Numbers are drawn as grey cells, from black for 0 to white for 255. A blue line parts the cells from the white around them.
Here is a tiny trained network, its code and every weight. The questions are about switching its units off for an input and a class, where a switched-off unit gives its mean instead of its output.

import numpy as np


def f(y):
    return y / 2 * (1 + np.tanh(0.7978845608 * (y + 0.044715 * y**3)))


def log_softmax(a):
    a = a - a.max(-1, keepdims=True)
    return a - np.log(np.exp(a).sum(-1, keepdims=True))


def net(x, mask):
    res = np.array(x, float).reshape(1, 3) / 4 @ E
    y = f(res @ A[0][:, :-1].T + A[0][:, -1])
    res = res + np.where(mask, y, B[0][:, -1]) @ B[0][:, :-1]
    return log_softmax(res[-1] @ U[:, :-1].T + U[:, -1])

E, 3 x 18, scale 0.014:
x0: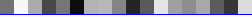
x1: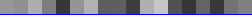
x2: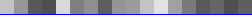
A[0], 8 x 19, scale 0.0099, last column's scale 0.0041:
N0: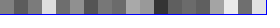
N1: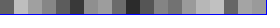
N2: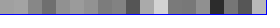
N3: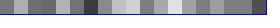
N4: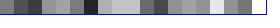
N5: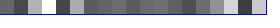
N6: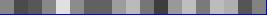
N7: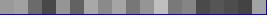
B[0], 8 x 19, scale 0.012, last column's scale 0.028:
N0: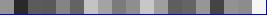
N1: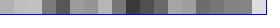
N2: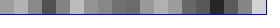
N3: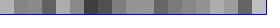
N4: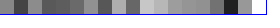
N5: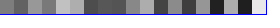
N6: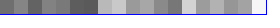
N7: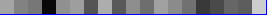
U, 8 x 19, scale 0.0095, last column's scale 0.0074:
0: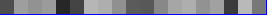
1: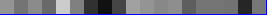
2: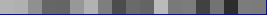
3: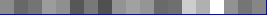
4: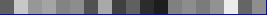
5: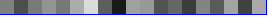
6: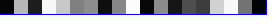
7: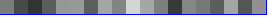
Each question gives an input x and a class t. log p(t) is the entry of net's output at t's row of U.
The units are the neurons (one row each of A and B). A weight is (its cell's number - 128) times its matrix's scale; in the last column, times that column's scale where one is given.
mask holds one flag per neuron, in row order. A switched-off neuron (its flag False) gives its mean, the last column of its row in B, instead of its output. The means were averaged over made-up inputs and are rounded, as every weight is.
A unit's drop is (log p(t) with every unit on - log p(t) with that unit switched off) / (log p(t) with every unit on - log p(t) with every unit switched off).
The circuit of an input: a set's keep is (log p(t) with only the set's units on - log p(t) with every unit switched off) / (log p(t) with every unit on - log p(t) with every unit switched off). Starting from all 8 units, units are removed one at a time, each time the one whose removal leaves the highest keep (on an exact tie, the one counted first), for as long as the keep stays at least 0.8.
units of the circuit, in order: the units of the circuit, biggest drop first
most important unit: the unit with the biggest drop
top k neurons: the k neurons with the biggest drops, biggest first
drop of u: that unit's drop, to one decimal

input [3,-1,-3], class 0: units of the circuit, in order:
(N5)
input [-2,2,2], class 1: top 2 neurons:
(N6; N0)
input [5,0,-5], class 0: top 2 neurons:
(N5; N3)
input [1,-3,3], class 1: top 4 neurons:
(N0; N6; N3; N1)
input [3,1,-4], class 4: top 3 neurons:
(N4; N0; N6)
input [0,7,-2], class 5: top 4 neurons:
(N3; N4; N6; N7)
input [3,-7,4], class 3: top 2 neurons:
(N5; N2)
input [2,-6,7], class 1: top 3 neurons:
(N3; N0; N7)
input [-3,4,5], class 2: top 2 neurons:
(N5; N3)
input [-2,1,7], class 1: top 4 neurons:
(N1; N0; N4; N3)
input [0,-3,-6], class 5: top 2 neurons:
(N7; N6)
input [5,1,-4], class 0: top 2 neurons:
(N5; N7)
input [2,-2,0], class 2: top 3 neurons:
(N6; N5; N4)
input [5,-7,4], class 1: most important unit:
N3
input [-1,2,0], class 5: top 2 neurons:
(N6; N3)
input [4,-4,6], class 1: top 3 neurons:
(N3; N1; N4)
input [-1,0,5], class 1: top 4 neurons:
(N1; N0; N6; N4)
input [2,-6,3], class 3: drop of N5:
0.2
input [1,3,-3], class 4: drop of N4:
0.5
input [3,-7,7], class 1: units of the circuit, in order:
(N3)
